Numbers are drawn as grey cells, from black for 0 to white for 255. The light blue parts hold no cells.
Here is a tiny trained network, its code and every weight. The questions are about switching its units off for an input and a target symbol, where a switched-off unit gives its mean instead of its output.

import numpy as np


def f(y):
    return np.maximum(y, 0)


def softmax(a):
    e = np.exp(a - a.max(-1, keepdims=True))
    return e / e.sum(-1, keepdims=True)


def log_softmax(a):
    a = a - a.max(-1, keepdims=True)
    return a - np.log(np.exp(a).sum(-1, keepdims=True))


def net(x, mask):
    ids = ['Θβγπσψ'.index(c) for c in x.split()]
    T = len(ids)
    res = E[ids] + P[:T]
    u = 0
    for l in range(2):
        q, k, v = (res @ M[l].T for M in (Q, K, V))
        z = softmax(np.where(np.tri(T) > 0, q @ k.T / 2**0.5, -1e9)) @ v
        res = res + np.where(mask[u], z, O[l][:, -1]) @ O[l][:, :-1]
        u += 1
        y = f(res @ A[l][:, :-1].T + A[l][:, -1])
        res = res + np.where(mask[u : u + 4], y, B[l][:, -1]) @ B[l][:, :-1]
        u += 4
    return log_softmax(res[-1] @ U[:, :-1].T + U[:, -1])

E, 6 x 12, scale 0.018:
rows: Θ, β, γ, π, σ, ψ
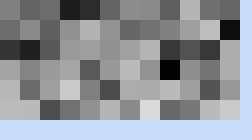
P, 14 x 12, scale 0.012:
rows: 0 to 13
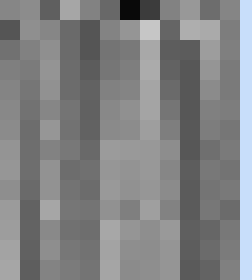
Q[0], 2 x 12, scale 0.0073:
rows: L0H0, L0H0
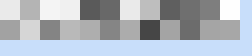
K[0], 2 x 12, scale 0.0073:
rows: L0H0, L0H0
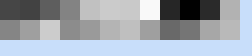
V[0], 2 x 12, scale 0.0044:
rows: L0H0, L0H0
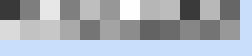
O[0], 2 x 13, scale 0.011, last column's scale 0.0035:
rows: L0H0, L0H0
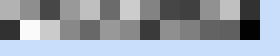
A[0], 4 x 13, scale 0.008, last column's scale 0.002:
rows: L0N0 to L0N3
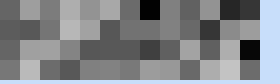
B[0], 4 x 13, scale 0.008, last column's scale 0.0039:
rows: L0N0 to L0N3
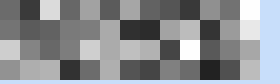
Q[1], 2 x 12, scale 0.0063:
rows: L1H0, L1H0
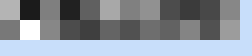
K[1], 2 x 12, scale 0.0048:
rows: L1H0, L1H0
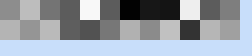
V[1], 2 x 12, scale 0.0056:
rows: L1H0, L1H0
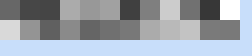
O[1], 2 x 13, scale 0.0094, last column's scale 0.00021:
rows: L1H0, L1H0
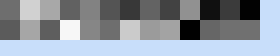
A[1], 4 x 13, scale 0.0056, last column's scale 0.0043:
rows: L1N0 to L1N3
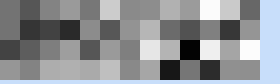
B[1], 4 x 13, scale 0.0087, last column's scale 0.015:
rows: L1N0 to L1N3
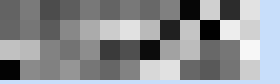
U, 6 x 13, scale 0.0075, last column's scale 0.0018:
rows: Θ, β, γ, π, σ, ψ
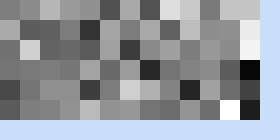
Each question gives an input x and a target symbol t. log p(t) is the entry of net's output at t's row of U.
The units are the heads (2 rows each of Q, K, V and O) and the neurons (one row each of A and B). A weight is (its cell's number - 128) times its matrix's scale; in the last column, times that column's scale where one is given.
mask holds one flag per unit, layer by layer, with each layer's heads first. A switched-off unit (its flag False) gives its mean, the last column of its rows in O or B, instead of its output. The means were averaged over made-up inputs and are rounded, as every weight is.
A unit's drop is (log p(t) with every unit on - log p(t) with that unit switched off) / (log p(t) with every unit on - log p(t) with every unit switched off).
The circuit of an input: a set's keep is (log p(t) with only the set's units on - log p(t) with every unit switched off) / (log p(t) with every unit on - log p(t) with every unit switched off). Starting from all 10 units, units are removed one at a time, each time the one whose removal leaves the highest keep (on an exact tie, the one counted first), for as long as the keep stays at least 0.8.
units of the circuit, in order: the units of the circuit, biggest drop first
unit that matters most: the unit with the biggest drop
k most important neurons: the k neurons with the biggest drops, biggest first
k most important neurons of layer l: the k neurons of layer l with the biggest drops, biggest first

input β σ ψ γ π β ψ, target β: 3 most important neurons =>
(L0N0 L1N3 L0N3)
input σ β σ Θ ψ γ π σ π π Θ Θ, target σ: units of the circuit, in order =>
(L1N2)
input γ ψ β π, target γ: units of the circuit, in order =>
(L1H0 L0N1 L1N3)
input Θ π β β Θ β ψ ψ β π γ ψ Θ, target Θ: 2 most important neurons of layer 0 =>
(L0N2 L0N1)
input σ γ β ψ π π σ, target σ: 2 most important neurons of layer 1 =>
(L1N2 L1N1)
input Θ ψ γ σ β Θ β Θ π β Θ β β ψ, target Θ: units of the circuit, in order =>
(L1N2 L1H0 L0H0 L0N2)
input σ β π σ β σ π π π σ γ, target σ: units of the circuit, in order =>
(L1H0 L0N1 L1N2 L1N3)
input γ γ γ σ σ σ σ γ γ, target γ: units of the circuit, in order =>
(L1H0 L1N3)
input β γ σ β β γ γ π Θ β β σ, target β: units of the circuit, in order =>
(L1N2 L0N0 L1H0)
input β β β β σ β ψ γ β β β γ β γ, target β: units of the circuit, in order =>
(L0N0 L1H0)
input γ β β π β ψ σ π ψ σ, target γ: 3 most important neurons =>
(L0N1 L1N2 L1N1)
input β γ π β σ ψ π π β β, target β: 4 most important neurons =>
(L1N2 L1N0 L0N1 L1N3)
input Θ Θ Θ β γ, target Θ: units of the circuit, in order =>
(L1H0 L1N2 L0H0 L0N2)
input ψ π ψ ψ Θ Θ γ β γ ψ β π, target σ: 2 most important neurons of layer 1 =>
(L1N3 L1N1)
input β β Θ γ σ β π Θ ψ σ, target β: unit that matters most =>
L0N0
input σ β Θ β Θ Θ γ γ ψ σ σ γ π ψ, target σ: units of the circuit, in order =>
(L1H0 L0N1 L1N2)
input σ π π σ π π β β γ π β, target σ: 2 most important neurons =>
(L0N1 L1N2)
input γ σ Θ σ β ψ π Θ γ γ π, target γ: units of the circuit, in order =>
(L1H0 L0N1)
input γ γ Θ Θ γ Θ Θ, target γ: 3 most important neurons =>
(L0N1 L0N0 L1N3)
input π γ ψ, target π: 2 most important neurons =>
(L0N2 L1N2)
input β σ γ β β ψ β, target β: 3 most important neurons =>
(L1N2 L0N1 L1N0)
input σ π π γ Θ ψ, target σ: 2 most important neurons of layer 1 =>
(L1N3 L1N2)
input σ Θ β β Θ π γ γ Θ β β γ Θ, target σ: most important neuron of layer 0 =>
(L0N2)
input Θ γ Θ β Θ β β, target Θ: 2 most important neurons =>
(L1N0 L0N2)
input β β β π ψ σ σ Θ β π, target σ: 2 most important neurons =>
(L1N2 L1N1)
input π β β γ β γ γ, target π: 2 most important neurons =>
(L0N2 L1N0)
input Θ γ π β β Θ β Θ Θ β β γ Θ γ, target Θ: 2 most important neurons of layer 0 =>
(L0N2 L0N0)
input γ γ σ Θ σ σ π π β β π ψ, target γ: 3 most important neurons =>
(L0N1 L0N3 L1N3)
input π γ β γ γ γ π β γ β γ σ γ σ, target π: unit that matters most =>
L1H0
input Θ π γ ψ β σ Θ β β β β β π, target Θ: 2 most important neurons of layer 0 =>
(L0N2 L0N0)
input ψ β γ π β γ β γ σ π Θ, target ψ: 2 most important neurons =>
(L1N1 L1N0)
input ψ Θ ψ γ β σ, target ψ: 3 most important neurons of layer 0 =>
(L0N1 L0N2 L0N3)
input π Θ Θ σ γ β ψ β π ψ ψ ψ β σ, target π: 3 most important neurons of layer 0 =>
(L0N2 L0N0 L0N1)
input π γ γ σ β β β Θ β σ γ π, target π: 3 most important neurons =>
(L0N2 L1N2 L1N0)
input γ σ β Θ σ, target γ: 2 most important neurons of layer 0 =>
(L0N1 L0N0)
